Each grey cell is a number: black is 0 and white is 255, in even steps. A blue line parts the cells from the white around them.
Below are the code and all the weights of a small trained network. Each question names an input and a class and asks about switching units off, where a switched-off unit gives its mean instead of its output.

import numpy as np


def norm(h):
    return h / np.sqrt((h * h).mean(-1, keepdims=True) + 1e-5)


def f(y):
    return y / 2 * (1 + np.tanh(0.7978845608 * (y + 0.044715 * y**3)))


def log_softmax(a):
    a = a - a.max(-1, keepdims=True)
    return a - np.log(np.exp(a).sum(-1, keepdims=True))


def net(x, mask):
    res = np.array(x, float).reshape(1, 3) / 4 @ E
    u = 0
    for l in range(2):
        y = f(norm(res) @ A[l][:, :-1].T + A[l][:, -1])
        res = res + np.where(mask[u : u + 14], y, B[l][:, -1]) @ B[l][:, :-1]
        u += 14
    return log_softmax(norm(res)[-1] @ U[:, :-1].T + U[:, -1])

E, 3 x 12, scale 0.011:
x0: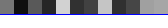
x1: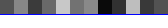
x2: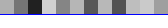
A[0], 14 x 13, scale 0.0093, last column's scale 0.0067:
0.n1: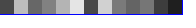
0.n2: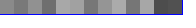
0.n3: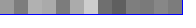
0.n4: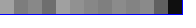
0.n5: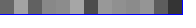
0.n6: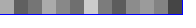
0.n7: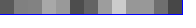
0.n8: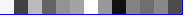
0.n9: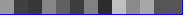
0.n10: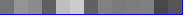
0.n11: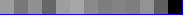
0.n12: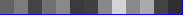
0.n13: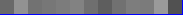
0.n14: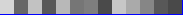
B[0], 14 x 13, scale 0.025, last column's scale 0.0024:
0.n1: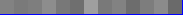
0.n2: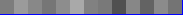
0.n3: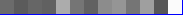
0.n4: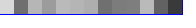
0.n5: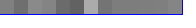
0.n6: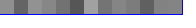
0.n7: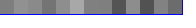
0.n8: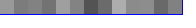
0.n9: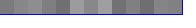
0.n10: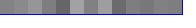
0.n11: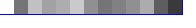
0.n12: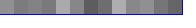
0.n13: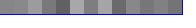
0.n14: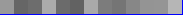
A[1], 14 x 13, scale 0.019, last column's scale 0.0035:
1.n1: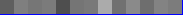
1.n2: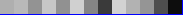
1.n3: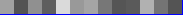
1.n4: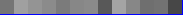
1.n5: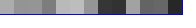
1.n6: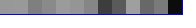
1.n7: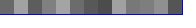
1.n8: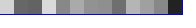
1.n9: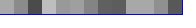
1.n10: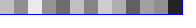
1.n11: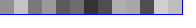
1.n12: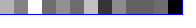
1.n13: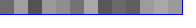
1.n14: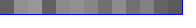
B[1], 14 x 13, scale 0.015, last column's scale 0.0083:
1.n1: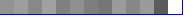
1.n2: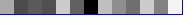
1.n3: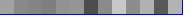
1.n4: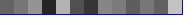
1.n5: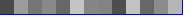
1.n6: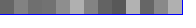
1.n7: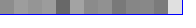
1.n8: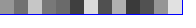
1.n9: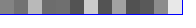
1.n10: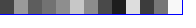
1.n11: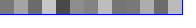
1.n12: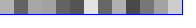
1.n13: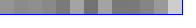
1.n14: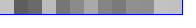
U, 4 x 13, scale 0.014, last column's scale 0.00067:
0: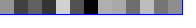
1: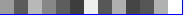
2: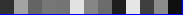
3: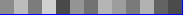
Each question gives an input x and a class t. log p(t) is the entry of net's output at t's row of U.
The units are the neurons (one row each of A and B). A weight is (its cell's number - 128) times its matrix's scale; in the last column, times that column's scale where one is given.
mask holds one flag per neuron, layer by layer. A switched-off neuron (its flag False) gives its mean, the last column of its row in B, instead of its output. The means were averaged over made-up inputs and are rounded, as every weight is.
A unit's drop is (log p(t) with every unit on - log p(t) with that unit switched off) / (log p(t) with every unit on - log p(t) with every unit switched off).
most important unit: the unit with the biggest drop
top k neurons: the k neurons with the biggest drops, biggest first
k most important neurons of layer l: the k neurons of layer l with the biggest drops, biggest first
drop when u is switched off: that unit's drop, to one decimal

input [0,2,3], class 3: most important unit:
0.n14
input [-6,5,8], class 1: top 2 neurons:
1.n8; 1.n9
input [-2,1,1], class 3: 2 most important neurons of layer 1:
1.n10; 1.n2
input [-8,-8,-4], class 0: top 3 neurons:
1.n2; 1.n4; 0.n3
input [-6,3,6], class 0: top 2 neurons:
1.n2; 0.n14
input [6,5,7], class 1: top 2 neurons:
1.n9; 0.n3
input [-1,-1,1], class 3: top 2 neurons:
1.n10; 1.n2
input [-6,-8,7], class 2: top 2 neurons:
1.n10; 0.n14
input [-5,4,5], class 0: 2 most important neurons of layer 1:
1.n2; 1.n12
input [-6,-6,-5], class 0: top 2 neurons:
1.n2; 1.n4
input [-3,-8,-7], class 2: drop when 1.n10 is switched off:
1.3
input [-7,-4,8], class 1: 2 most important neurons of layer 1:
1.n8; 1.n9
